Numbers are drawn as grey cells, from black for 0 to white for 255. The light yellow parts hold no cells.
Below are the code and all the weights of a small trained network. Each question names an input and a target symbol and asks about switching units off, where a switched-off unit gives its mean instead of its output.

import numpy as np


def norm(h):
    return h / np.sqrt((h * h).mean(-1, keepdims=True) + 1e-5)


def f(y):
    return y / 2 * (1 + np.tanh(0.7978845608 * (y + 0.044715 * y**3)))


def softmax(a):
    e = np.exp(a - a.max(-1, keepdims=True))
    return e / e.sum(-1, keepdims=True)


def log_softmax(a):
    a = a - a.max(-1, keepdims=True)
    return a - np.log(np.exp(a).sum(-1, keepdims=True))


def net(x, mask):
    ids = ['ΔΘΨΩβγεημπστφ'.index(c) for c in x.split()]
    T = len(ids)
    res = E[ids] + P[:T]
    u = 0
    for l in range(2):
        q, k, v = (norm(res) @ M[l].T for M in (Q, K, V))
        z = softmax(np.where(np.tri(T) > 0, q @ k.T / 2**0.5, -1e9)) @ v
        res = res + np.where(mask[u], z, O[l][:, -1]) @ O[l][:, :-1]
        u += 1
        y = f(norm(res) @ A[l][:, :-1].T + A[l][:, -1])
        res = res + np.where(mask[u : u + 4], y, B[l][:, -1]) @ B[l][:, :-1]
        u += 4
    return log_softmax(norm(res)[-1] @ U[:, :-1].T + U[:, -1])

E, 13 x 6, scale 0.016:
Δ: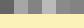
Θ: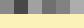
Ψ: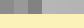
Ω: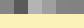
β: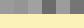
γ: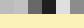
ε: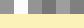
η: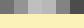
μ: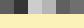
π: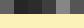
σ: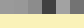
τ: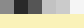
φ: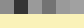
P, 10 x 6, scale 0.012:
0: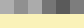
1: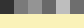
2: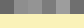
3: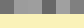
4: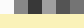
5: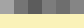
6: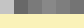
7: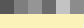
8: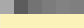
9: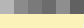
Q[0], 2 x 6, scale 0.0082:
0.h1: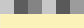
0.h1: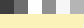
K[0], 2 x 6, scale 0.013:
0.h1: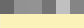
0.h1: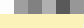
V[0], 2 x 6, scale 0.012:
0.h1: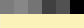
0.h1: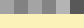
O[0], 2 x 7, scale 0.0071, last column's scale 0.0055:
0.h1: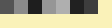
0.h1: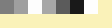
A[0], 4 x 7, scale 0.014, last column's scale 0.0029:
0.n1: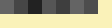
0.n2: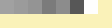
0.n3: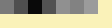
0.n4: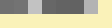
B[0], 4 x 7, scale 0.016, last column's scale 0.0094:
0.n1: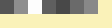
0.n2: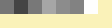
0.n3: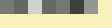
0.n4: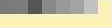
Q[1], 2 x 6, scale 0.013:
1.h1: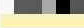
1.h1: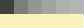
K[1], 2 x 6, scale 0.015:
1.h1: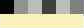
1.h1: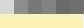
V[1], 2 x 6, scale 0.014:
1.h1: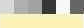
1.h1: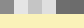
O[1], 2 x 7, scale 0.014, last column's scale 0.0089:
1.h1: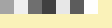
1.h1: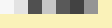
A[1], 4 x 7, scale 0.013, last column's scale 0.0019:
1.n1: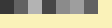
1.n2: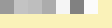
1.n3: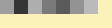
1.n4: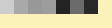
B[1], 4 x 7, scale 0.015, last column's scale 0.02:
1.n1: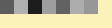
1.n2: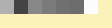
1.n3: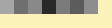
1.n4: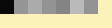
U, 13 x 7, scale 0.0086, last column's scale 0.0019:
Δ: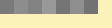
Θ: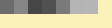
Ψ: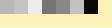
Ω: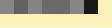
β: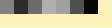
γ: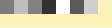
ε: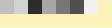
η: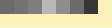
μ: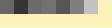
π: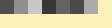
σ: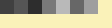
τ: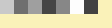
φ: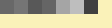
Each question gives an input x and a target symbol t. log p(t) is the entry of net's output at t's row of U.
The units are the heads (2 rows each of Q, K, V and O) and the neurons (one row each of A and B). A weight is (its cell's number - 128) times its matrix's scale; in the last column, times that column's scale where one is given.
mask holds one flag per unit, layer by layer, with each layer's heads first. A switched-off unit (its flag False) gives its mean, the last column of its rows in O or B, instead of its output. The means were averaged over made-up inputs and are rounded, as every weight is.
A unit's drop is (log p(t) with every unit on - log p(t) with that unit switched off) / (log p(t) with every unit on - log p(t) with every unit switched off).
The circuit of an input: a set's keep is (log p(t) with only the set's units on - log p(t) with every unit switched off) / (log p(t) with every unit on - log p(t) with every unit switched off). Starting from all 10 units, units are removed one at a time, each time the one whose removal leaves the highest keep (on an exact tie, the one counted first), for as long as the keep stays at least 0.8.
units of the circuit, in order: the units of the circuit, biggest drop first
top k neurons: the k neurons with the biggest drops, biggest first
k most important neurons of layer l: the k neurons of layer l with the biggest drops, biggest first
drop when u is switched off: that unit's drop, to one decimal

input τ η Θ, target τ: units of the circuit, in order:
0.h1
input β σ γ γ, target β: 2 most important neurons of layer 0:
0.n2, 0.n4
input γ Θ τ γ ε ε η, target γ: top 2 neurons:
0.n4, 0.n1
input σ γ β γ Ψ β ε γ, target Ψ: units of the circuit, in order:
1.h1, 1.n4, 0.h1
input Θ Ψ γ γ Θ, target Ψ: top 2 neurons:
0.n2, 1.n4
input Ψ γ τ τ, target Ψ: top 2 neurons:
0.n2, 1.n4
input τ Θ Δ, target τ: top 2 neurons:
0.n2, 1.n3
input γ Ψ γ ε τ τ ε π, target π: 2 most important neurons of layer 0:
0.n3, 0.n1
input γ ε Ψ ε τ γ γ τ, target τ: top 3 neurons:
0.n2, 0.n4, 1.n3
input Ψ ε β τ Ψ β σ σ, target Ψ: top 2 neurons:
1.n4, 1.n1
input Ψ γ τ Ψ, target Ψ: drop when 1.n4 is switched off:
0.3
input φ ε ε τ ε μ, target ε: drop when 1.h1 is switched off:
0.7
